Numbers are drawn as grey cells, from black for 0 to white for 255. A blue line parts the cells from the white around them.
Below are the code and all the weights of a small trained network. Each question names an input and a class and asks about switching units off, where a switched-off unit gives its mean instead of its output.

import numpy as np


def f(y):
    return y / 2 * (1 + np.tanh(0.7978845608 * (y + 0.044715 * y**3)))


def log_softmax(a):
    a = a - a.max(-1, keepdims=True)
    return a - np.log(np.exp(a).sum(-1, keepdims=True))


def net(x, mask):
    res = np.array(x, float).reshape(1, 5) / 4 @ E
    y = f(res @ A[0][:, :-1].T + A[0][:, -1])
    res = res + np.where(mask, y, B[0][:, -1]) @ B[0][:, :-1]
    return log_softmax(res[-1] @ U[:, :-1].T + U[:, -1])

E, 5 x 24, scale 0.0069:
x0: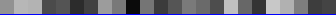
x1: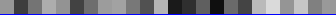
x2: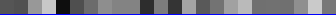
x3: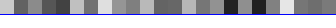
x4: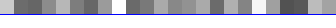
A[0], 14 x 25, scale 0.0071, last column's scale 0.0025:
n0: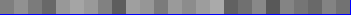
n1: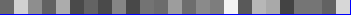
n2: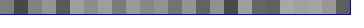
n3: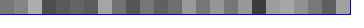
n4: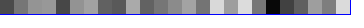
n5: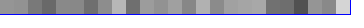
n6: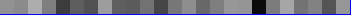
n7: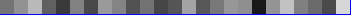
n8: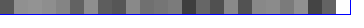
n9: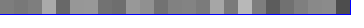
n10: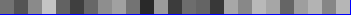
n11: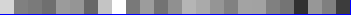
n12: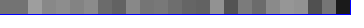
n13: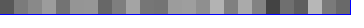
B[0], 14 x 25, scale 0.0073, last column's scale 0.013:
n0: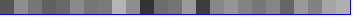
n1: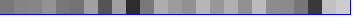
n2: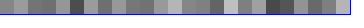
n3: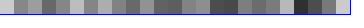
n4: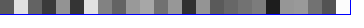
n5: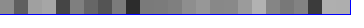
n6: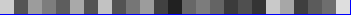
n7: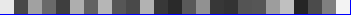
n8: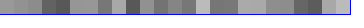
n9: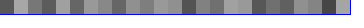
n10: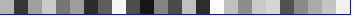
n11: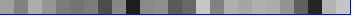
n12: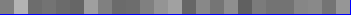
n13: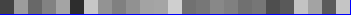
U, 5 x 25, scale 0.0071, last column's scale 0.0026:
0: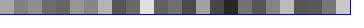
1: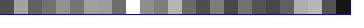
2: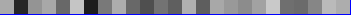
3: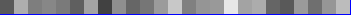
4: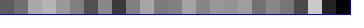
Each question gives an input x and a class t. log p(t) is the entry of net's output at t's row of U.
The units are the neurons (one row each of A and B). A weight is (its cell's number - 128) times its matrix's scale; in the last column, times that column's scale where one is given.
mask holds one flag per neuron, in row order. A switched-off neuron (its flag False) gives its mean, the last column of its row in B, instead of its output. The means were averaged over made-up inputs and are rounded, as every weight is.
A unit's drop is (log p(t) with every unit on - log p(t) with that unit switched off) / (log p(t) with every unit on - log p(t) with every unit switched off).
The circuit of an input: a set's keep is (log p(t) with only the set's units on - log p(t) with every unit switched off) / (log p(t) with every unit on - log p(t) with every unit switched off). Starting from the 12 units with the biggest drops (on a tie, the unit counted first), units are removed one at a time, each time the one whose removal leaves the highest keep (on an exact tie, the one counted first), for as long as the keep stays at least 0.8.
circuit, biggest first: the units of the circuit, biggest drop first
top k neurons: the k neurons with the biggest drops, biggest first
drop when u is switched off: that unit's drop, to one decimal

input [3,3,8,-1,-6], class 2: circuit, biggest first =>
[n10]
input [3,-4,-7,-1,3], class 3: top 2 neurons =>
[n10 n7]
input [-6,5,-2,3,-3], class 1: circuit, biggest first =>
[n7 n11 n1]
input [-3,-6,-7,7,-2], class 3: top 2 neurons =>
[n7 n0]
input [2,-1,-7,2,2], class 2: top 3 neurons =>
[n4 n13 n7]
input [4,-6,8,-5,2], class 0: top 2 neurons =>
[n4 n6]
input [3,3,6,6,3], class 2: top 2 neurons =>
[n10 n4]
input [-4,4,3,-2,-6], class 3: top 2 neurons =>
[n7 n6]
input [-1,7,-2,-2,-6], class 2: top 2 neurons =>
[n4 n13]
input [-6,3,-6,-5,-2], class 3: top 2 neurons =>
[n7 n10]
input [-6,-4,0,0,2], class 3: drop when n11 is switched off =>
0.2
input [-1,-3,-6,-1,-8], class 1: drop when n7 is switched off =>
0.3
